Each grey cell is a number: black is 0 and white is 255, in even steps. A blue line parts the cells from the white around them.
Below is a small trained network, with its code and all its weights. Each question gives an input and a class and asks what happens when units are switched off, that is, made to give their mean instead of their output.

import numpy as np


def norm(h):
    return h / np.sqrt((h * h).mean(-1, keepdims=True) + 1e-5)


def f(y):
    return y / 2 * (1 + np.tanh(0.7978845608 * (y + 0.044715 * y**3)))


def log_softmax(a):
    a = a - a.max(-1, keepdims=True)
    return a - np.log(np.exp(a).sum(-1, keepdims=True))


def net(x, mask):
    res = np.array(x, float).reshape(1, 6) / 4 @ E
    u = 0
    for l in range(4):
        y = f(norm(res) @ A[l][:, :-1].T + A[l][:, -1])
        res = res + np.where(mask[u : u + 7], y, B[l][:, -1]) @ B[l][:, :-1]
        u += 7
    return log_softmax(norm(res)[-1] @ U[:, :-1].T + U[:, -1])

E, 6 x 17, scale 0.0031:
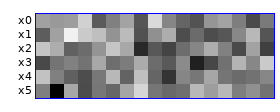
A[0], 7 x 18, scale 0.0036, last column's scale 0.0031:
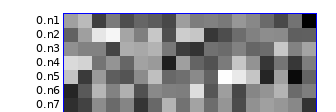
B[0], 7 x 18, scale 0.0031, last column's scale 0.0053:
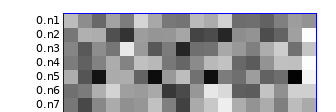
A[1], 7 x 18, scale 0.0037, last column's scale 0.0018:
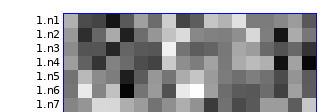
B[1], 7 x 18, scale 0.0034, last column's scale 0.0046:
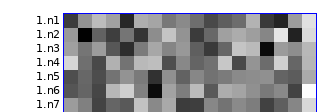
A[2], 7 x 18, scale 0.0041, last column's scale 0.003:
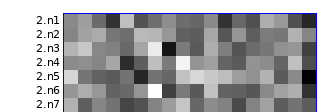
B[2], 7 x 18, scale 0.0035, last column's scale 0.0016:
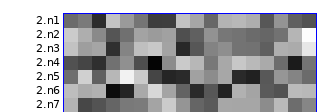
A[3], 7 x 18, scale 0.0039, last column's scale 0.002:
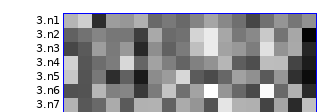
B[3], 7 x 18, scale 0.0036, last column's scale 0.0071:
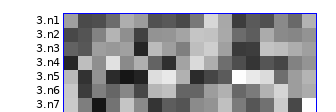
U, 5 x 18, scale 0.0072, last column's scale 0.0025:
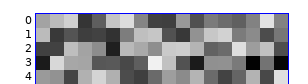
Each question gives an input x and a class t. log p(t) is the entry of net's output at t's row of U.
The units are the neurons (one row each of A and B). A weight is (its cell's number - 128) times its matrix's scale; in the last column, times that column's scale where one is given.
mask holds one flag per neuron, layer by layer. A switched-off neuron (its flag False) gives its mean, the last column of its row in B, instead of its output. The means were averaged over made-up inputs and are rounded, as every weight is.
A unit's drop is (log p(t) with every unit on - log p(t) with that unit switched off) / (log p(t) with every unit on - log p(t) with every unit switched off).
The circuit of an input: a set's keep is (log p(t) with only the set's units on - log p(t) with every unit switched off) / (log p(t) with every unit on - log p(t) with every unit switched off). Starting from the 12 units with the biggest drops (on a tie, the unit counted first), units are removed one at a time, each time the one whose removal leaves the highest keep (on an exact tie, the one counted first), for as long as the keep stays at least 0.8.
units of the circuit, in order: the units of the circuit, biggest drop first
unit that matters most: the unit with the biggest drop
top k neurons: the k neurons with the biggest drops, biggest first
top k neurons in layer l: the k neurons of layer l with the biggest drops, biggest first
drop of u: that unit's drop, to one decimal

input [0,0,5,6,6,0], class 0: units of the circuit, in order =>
(0.n5)
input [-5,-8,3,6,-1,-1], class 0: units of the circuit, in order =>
(0.n5; 1.n1)
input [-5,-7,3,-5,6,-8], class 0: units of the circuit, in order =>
(1.n6; 1.n1)
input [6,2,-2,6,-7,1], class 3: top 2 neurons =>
(0.n2; 0.n4)
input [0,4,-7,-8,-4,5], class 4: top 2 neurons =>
(0.n6; 0.n5)
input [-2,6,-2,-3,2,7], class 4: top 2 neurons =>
(0.n6; 0.n5)
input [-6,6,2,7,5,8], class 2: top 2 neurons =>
(0.n2; 0.n3)
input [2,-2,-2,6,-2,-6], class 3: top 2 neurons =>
(3.n7; 0.n4)
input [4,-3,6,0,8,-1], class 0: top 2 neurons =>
(1.n6; 1.n1)
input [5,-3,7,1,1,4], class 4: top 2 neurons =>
(0.n4; 0.n2)
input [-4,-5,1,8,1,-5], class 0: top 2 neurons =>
(1.n6; 0.n5)
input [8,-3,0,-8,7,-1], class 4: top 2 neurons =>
(0.n4; 0.n2)
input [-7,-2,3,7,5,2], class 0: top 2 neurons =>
(0.n5; 1.n1)
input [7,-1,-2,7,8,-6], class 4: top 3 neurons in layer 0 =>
(0.n2; 0.n5; 0.n1)
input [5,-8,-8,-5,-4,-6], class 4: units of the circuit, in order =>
(2.n5)
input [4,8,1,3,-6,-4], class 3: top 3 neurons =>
(1.n6; 0.n2; 0.n3)
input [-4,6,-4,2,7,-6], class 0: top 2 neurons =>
(1.n6; 0.n5)
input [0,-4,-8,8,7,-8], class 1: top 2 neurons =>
(0.n6; 0.n4)
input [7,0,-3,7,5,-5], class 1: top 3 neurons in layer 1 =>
(1.n2; 1.n1; 1.n4)
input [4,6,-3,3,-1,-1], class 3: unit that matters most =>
0.n2
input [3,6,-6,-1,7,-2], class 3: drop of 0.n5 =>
0.4
